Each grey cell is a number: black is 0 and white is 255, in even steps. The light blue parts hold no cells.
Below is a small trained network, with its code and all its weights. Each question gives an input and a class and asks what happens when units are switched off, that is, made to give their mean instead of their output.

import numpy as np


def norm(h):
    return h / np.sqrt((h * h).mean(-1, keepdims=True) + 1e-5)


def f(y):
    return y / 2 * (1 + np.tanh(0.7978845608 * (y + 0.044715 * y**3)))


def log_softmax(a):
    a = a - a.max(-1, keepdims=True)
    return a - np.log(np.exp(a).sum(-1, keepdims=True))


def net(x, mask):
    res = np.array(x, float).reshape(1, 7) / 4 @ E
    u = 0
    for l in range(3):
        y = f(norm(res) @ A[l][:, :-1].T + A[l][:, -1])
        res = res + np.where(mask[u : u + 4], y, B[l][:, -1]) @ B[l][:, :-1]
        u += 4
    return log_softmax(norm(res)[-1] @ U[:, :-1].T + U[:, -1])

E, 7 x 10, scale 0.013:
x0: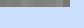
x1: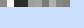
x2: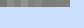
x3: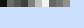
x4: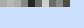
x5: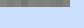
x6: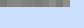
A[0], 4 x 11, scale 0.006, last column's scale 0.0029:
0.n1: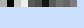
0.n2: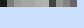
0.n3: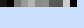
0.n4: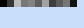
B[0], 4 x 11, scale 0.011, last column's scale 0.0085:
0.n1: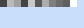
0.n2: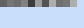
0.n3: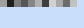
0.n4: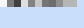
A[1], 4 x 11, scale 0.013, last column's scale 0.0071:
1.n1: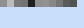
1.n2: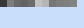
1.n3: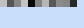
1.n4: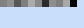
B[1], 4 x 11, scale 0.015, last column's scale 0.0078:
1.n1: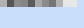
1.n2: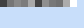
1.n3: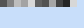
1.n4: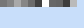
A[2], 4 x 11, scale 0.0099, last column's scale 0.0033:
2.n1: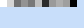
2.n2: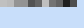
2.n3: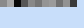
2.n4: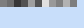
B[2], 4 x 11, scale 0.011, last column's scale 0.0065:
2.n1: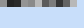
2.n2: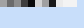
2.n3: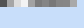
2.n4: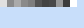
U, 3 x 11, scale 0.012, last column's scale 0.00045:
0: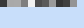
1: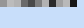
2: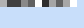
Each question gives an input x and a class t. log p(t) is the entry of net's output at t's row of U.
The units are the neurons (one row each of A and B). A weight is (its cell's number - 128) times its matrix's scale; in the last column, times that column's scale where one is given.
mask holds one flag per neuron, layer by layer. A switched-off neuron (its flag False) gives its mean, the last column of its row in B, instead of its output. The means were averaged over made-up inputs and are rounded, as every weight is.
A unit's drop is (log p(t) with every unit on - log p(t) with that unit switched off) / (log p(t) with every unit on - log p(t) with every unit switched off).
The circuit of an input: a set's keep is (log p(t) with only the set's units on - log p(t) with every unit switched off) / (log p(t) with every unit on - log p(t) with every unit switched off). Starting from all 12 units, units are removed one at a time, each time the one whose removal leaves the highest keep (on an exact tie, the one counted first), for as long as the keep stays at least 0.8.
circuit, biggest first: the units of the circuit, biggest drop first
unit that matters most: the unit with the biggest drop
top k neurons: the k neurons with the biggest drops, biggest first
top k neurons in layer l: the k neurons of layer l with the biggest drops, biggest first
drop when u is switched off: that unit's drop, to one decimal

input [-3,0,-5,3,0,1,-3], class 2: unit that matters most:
0.n1
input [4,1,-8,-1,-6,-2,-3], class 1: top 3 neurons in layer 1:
1.n4, 1.n2, 1.n3
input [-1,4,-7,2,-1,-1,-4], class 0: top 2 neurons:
2.n2, 1.n1
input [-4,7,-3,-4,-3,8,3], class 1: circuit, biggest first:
1.n4, 2.n2
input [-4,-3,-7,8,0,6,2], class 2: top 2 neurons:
0.n3, 0.n4
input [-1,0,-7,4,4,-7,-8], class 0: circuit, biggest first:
1.n3, 0.n1
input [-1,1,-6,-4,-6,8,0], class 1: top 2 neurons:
1.n4, 2.n2
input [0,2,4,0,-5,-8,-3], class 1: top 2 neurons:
1.n4, 0.n1
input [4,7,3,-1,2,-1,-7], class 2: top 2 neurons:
2.n1, 0.n1
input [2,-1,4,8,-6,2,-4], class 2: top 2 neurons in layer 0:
0.n3, 0.n1
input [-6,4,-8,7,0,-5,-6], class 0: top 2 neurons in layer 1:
1.n2, 1.n1
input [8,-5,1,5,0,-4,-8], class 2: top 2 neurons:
0.n3, 1.n4
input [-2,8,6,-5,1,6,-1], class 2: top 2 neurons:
2.n1, 1.n2
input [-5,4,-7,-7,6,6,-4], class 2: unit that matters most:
2.n1
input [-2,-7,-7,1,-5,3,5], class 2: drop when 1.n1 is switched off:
-0.1
